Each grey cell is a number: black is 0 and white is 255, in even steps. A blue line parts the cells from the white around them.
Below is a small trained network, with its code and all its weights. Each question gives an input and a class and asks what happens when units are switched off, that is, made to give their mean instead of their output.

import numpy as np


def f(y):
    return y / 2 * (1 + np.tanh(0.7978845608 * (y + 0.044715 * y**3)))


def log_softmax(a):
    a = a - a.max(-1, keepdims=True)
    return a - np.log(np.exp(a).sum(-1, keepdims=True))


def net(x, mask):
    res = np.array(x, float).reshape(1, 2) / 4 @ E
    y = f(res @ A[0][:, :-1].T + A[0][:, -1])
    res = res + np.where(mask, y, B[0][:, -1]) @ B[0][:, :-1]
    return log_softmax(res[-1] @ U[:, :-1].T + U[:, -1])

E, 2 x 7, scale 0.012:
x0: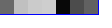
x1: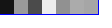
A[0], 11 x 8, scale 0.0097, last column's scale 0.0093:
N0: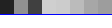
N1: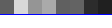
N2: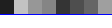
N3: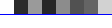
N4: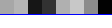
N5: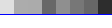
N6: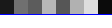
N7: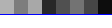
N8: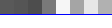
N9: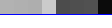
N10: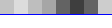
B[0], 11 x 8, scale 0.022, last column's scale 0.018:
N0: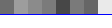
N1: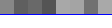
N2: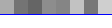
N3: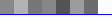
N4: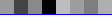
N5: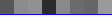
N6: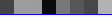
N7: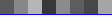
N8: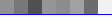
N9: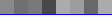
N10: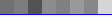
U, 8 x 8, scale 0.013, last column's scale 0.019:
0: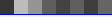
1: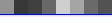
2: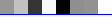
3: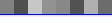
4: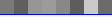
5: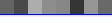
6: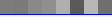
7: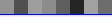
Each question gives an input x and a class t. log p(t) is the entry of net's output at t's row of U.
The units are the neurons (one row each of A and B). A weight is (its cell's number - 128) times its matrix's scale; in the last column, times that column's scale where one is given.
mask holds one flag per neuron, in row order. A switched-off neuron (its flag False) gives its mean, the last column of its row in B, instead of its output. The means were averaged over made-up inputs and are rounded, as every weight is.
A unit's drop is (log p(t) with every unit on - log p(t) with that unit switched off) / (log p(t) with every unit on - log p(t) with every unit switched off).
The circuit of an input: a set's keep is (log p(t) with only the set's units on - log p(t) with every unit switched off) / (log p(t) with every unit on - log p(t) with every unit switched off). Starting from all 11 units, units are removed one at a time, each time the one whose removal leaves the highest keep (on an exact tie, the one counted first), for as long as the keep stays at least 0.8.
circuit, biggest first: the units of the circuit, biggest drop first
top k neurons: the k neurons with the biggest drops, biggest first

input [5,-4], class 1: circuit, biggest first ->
N0
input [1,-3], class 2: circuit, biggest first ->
N6; N4
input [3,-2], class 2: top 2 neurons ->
N4; N6
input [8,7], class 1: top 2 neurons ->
N2; N1
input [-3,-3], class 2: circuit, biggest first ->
N6; N3
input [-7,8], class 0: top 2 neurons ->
N0; N6
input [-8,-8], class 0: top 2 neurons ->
N3; N7
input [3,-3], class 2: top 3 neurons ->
N6; N4; N10
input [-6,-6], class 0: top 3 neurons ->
N3; N2; N7
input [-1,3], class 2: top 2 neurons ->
N4; N7
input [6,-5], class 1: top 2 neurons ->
N0; N9
